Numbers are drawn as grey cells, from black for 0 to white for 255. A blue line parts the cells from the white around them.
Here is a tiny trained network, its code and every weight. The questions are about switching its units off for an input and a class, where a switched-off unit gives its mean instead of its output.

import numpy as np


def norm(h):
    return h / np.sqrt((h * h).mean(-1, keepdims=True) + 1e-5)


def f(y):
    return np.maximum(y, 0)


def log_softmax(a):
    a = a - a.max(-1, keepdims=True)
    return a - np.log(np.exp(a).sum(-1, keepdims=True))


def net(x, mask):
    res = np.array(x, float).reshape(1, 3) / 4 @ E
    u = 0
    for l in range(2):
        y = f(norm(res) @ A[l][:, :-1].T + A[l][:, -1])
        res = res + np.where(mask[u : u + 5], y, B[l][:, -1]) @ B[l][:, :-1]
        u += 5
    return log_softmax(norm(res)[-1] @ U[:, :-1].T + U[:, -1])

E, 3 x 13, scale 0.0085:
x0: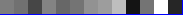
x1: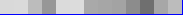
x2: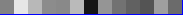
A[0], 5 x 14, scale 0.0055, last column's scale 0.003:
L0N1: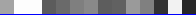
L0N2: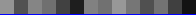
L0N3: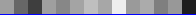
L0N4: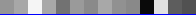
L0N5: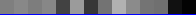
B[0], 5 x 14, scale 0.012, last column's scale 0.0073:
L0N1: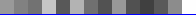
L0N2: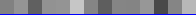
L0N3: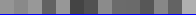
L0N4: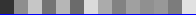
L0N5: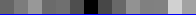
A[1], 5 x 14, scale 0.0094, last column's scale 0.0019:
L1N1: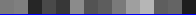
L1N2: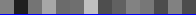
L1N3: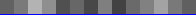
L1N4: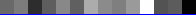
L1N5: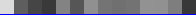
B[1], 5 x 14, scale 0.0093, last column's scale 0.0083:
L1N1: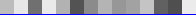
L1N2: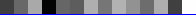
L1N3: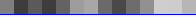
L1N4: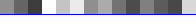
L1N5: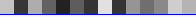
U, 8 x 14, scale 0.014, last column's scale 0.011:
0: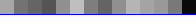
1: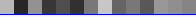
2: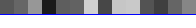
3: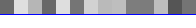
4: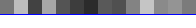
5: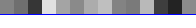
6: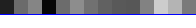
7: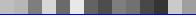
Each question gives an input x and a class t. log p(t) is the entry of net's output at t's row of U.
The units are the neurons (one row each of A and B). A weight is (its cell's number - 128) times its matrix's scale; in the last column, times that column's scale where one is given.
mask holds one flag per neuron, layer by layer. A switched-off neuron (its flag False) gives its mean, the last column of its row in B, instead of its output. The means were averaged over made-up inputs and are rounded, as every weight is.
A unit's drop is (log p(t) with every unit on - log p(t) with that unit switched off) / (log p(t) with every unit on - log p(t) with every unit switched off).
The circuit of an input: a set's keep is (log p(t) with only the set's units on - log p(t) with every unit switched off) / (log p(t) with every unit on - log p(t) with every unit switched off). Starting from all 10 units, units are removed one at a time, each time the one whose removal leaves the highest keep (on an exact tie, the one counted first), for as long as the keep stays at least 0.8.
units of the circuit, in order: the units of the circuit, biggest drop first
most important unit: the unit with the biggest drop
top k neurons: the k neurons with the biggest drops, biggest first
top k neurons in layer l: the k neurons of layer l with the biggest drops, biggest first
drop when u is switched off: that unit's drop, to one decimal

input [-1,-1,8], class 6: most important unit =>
L1N3
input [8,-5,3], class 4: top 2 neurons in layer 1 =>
[L1N1 L1N2]
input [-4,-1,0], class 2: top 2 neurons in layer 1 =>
[L1N2 L1N4]
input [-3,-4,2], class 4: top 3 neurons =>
[L0N4 L1N1 L1N4]
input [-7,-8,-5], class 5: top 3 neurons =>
[L1N4 L1N1 L0N1]
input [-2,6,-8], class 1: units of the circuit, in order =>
[L0N3 L0N4 L1N5]
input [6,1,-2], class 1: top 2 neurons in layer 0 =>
[L0N3 L0N1]
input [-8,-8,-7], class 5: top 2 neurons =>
[L1N4 L1N1]
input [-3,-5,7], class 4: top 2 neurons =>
[L0N4 L1N2]
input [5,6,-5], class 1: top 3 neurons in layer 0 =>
[L0N3 L0N1 L0N2]
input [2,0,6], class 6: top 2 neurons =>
[L0N5 L1N1]
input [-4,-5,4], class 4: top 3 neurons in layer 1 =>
[L1N4 L1N1 L1N3]
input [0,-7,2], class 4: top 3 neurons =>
[L0N5 L0N4 L1N3]
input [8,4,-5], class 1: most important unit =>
L1N5
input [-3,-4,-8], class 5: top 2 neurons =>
[L1N4 L0N1]
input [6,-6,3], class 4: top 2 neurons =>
[L0N5 L1N1]
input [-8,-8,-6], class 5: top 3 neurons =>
[L1N4 L1N1 L0N1]
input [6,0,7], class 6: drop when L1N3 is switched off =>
0.3
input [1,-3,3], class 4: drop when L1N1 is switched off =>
0.2
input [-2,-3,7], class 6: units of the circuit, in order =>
[L1N3]
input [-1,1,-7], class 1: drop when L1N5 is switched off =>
0.4
